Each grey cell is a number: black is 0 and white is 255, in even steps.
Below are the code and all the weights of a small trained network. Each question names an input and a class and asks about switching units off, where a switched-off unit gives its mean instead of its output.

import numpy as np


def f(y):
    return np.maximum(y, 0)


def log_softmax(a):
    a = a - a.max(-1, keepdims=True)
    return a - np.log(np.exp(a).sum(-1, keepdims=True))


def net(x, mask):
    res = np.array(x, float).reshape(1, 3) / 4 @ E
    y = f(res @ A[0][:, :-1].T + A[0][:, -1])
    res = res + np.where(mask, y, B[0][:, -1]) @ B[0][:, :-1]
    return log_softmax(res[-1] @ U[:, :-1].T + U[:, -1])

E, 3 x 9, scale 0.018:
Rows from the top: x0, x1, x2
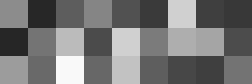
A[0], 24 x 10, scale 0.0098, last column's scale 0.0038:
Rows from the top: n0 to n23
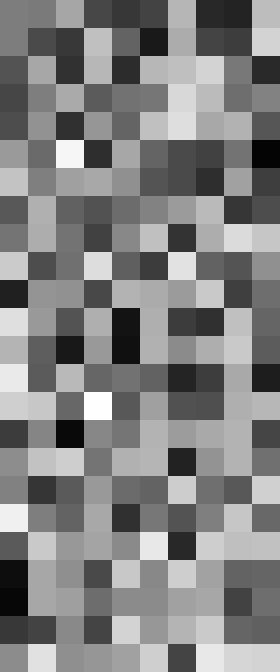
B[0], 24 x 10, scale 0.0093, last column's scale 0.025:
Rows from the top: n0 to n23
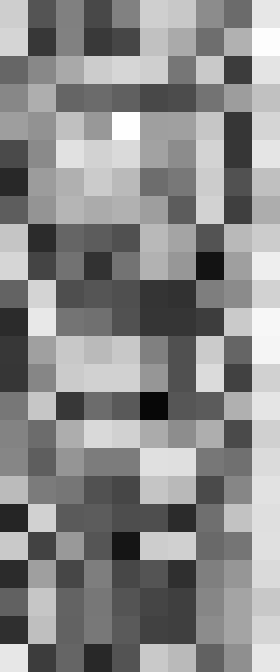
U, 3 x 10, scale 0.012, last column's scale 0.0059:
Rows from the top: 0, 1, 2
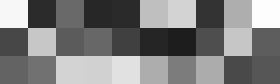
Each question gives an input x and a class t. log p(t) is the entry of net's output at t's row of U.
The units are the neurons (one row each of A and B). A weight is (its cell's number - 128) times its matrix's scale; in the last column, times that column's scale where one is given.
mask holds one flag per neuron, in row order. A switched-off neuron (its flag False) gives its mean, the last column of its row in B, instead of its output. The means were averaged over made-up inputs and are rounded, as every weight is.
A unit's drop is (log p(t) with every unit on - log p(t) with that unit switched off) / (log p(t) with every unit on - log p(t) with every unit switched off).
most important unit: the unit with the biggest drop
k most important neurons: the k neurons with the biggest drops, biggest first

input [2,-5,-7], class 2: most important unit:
n2
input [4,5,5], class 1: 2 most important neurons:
n2, n4
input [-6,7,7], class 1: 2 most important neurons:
n10, n20
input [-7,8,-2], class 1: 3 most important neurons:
n10, n20, n22
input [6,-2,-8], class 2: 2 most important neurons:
n12, n2
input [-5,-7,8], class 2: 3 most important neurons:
n13, n5, n16
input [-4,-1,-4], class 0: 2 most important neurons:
n23, n19
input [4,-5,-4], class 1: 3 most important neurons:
n11, n12, n18
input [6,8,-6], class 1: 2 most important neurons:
n22, n20
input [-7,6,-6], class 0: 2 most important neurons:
n23, n19
